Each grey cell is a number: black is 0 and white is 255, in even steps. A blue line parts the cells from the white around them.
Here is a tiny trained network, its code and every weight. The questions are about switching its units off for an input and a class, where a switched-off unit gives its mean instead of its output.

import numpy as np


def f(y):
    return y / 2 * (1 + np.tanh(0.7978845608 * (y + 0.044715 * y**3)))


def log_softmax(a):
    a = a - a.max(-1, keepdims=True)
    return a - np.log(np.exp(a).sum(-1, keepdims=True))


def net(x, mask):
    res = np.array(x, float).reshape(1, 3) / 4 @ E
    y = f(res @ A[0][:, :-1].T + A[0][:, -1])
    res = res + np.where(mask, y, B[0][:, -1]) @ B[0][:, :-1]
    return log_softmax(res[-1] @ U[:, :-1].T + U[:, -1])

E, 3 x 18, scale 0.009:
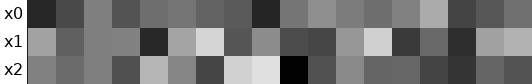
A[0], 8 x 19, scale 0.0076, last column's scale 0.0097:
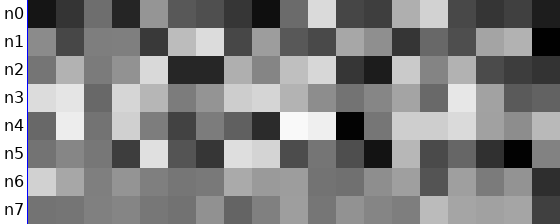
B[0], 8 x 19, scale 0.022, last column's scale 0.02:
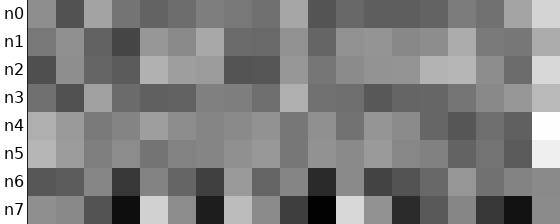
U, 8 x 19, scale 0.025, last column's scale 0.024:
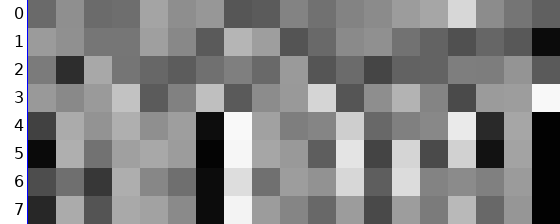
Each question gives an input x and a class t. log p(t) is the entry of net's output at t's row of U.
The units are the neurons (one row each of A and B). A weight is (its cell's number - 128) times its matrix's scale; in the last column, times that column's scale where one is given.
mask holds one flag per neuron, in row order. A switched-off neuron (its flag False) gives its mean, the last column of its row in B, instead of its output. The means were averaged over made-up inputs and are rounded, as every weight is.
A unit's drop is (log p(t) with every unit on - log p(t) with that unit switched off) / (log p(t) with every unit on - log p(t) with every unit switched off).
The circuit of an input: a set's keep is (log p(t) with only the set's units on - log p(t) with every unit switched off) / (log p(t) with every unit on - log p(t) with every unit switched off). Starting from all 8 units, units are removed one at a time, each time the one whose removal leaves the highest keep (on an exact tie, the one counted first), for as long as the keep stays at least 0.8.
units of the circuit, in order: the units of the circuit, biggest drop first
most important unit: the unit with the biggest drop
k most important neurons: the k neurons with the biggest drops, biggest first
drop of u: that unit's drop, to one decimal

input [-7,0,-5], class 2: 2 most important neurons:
n3; n5
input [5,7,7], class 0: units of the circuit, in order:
n1
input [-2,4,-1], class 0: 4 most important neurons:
n4; n5; n0; n1
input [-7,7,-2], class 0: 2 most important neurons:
n1; n0
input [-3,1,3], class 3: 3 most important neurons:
n7; n0; n4
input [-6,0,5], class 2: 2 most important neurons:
n3; n4
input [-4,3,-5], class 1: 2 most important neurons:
n2; n0
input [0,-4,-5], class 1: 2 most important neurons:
n4; n1
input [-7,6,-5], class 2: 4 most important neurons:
n2; n3; n6; n5
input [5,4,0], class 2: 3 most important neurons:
n2; n4; n5
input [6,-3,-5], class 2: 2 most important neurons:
n0; n5
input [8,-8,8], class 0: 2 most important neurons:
n2; n4
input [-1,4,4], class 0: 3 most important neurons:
n4; n5; n1
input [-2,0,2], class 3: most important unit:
n7
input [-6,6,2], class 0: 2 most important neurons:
n1; n0
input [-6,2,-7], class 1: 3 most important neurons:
n4; n0; n7
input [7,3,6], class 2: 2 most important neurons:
n4; n0
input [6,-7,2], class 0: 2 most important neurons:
n2; n3
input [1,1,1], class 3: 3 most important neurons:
n2; n0; n7
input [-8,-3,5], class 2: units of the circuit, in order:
n3
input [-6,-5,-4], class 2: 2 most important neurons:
n3; n6
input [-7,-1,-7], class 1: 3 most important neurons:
n4; n0; n7
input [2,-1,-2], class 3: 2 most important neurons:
n7; n2
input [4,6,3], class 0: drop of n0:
0.1
